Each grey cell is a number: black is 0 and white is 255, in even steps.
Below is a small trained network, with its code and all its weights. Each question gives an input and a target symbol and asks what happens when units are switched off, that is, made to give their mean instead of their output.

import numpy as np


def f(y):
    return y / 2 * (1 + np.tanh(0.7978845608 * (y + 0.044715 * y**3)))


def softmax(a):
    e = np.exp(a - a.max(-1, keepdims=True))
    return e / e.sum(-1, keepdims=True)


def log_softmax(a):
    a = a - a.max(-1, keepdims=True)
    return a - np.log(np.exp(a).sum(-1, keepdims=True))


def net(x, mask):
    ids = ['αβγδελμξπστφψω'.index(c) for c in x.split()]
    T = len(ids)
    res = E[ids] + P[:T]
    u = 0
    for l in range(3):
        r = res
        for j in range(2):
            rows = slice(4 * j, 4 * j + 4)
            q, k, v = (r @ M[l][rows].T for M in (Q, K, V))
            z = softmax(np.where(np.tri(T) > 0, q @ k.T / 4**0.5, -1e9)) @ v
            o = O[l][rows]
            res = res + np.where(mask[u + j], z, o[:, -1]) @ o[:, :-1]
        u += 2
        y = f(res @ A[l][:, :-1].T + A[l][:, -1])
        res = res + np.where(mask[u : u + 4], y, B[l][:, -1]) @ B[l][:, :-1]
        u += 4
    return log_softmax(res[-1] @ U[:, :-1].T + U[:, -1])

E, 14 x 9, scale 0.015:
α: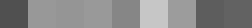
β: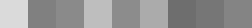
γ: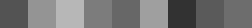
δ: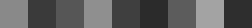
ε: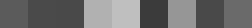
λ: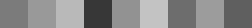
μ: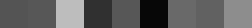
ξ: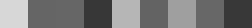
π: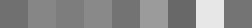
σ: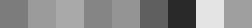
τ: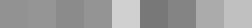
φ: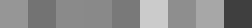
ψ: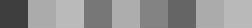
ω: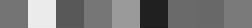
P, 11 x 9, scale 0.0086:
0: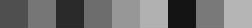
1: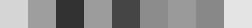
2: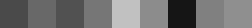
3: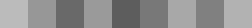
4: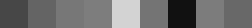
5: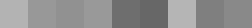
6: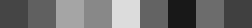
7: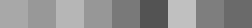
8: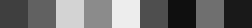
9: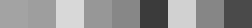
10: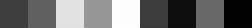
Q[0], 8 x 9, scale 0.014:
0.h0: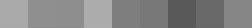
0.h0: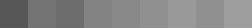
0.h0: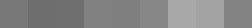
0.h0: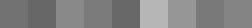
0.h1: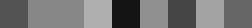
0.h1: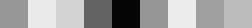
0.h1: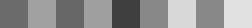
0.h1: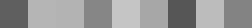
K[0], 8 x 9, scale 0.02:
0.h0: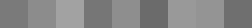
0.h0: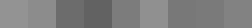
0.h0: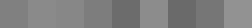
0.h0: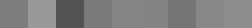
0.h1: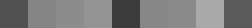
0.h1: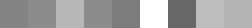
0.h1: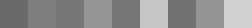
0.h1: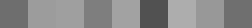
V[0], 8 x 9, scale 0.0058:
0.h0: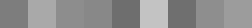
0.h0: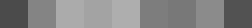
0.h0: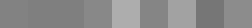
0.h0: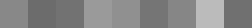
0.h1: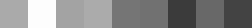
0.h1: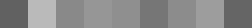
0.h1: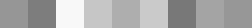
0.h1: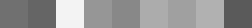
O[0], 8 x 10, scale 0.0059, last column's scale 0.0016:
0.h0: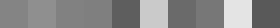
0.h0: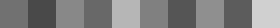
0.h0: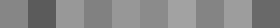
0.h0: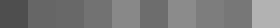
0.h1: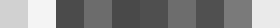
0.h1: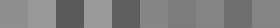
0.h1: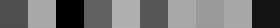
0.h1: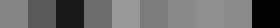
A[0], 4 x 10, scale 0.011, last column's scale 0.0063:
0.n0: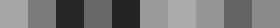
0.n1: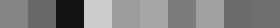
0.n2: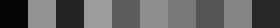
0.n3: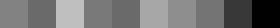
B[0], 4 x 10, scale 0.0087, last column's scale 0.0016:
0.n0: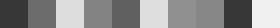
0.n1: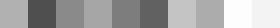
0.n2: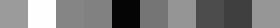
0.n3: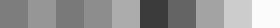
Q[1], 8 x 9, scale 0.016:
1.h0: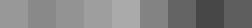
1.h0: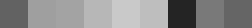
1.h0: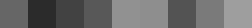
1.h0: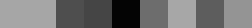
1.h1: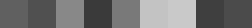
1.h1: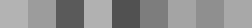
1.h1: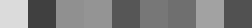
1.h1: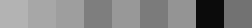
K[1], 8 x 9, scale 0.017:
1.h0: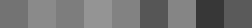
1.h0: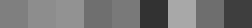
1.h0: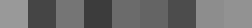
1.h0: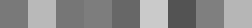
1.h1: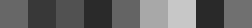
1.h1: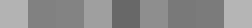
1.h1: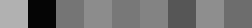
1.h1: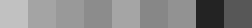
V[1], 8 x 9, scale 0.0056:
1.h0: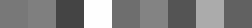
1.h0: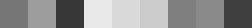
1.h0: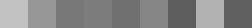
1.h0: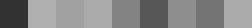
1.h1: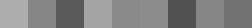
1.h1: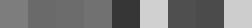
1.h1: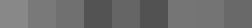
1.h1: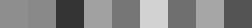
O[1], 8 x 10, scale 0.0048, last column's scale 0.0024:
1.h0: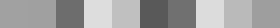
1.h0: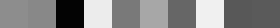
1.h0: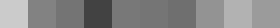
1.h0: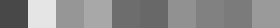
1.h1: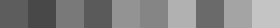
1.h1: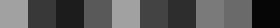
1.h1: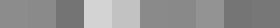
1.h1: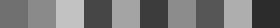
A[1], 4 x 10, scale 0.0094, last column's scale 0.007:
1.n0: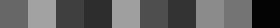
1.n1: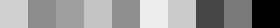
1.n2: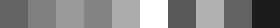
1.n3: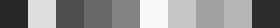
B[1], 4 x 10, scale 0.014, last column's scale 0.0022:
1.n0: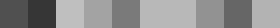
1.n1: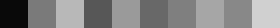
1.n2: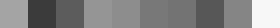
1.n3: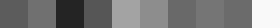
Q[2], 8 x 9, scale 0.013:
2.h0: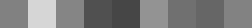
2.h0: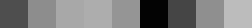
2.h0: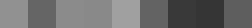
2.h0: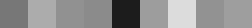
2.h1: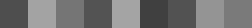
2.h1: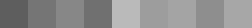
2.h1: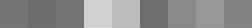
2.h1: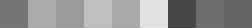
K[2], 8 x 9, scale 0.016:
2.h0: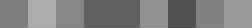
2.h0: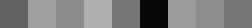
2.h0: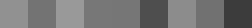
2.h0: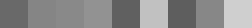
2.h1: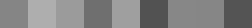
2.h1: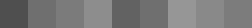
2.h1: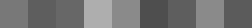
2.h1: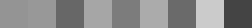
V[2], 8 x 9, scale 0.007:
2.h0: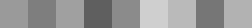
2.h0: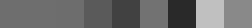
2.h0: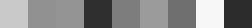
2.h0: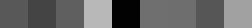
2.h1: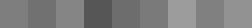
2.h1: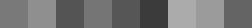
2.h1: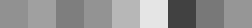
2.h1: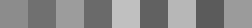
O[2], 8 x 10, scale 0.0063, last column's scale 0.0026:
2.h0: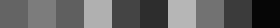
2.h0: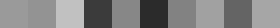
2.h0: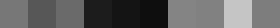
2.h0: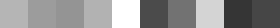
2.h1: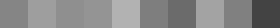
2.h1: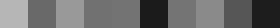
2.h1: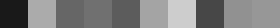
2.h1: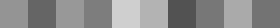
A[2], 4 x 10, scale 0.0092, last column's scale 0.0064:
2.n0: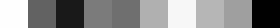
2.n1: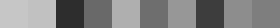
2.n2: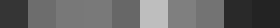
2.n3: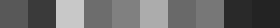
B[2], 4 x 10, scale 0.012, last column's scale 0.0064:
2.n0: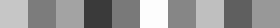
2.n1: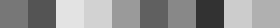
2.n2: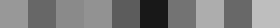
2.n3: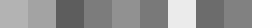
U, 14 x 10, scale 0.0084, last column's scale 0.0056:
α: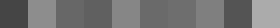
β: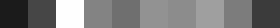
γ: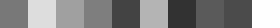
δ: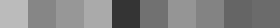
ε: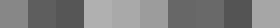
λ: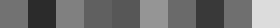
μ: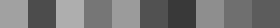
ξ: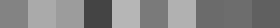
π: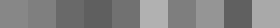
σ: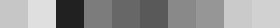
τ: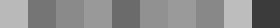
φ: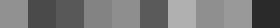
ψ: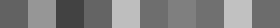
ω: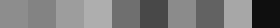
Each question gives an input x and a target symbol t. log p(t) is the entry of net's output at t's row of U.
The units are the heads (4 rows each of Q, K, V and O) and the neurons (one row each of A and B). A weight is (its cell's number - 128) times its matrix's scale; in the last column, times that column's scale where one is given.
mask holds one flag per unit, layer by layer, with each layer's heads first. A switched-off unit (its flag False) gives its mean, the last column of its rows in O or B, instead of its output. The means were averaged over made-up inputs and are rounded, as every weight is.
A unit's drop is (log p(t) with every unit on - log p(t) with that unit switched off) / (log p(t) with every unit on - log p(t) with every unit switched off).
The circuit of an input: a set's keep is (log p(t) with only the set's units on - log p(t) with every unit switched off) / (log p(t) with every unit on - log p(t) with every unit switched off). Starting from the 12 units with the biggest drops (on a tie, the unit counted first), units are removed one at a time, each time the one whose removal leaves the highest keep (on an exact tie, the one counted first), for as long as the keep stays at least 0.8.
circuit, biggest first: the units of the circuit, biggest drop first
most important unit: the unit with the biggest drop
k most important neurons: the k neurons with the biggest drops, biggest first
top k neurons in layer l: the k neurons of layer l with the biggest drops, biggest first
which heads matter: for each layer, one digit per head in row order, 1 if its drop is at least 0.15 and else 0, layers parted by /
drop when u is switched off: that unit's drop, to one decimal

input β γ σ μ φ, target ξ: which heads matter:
01 / 10 / 10
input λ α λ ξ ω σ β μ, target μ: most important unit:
2.h1
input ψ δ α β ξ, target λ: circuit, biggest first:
[2.h0; 1.h0]
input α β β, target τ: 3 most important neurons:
[0.n1; 2.n0; 2.n1]
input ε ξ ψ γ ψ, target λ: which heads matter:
01 / 00 / 10
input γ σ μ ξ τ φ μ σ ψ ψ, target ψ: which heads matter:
01 / 00 / 00
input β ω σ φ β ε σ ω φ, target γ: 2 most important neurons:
[0.n3; 2.n3]
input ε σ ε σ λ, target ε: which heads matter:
00 / 00 / 10
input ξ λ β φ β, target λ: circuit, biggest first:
[2.h0; 0.h1; 1.h0]
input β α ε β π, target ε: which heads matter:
01 / 00 / 10
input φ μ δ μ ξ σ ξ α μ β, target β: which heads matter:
00 / 01 / 00
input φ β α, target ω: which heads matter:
01 / 01 / 00
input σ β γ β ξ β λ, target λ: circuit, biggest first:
[2.h0; 1.n2]
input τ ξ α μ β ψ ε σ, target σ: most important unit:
0.h1
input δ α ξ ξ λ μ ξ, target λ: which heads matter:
00 / 01 / 10
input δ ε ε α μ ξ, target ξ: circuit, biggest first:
[1.h1; 1.n1; 2.n3; 0.n0]
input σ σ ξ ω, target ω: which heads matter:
00 / 01 / 00
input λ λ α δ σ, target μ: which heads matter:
01 / 10 / 10
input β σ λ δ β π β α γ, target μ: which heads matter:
01 / 00 / 10
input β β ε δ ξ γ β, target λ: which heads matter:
00 / 10 / 10
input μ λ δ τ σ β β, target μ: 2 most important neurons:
[0.n3; 2.n3]
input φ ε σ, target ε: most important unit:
2.h0
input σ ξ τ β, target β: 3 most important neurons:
[1.n1; 0.n0; 2.n3]
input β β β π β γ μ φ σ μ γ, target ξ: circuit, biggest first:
[2.n3; 1.h0]
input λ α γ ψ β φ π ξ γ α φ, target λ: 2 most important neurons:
[0.n3; 1.n2]
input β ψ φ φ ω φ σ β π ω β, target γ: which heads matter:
01 / 00 / 00
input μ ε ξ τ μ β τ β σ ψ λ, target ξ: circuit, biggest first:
[2.n3]
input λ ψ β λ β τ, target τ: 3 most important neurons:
[2.n1; 2.n0; 1.n1]
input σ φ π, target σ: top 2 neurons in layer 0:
[0.n1; 0.n2]
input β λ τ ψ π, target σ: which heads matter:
01 / 01 / 00
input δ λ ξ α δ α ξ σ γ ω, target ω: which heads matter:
01 / 01 / 00
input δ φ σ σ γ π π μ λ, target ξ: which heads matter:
00 / 10 / 00
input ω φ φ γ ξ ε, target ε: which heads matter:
01 / 00 / 10
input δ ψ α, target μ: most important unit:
0.h1
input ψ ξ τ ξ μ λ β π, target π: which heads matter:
01 / 10 / 00
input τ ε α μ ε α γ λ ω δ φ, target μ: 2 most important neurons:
[0.n3; 2.n3]
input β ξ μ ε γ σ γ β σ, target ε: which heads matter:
00 / 00 / 10
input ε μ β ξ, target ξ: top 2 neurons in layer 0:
[0.n0; 0.n1]
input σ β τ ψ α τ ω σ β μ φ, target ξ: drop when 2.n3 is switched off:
0.4
